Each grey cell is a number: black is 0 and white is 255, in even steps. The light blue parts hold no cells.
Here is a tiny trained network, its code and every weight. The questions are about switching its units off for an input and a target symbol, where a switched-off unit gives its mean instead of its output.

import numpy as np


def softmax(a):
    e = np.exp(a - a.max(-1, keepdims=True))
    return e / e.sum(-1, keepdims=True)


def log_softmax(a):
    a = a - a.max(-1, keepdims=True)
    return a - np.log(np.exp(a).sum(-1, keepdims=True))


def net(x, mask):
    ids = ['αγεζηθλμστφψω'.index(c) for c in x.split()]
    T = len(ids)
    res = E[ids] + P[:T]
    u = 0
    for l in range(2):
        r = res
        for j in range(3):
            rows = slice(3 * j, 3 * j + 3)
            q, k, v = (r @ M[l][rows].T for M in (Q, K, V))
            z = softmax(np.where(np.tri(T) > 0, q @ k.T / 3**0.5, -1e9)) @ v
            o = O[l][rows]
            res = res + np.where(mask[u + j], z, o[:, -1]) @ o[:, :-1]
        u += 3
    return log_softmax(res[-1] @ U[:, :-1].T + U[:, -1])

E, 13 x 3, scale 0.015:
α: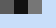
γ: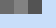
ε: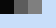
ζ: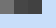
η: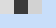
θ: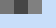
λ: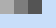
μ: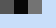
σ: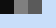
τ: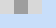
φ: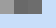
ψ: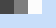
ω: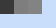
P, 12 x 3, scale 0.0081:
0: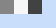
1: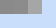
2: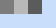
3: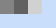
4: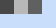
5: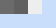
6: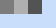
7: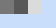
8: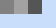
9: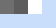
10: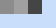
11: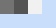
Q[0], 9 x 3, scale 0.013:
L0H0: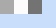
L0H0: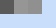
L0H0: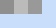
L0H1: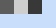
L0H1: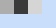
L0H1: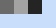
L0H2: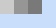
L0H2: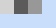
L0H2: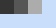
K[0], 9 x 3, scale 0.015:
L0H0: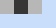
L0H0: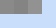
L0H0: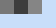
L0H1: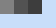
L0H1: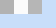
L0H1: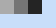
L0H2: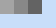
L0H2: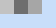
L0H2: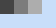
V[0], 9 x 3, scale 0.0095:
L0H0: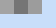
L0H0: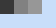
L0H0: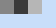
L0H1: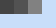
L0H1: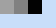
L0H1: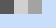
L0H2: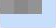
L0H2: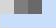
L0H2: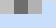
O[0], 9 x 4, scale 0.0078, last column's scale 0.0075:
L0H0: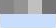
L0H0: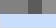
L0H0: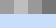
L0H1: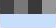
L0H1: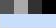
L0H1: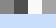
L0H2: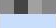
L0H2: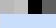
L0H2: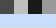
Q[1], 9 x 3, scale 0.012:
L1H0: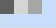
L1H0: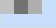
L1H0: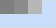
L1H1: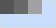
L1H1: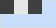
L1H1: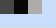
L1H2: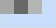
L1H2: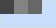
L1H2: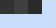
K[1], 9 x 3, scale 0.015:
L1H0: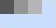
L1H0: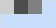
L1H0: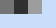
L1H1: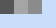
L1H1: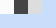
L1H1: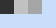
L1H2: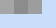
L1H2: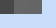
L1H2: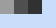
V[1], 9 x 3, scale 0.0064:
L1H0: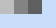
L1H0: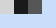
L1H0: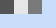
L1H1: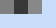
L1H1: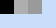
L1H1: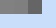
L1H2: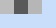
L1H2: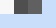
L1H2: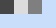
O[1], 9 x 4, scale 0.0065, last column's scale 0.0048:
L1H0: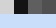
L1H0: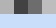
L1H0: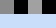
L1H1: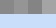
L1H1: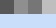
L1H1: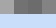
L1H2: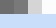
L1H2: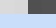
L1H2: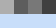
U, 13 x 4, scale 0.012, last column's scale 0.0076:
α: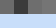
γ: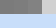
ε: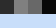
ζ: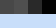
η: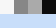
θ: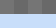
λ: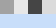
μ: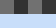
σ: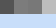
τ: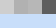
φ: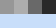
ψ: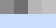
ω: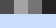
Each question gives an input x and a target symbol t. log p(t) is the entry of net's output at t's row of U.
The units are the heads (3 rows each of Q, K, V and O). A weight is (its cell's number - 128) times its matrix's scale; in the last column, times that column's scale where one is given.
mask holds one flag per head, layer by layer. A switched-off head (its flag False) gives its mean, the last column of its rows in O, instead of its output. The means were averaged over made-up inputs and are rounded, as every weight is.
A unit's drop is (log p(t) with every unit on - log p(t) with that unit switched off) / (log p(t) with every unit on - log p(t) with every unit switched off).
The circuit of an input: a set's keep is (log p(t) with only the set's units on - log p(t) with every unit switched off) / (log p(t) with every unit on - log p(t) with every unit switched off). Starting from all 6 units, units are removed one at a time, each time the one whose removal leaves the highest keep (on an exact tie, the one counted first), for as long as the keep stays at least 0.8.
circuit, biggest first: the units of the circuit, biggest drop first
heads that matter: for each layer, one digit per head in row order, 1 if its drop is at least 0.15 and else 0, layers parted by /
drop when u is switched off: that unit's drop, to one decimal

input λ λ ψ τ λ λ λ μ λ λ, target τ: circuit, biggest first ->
(L0H1, L1H2)
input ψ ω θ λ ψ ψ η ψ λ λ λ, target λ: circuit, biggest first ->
(L0H1)
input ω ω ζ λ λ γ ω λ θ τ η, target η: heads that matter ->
011 / 100
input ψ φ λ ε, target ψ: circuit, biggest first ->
(L0H1, L0H2)
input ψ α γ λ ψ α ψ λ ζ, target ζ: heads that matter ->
010 / 101
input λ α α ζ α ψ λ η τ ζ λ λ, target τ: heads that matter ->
110 / 101
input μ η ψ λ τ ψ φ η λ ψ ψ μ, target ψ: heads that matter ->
010 / 000
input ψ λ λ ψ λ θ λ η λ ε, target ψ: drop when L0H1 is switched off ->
0.8
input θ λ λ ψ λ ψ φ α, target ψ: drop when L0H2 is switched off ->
0.1
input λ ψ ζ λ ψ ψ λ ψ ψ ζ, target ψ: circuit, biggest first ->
(L0H1, L1H2)
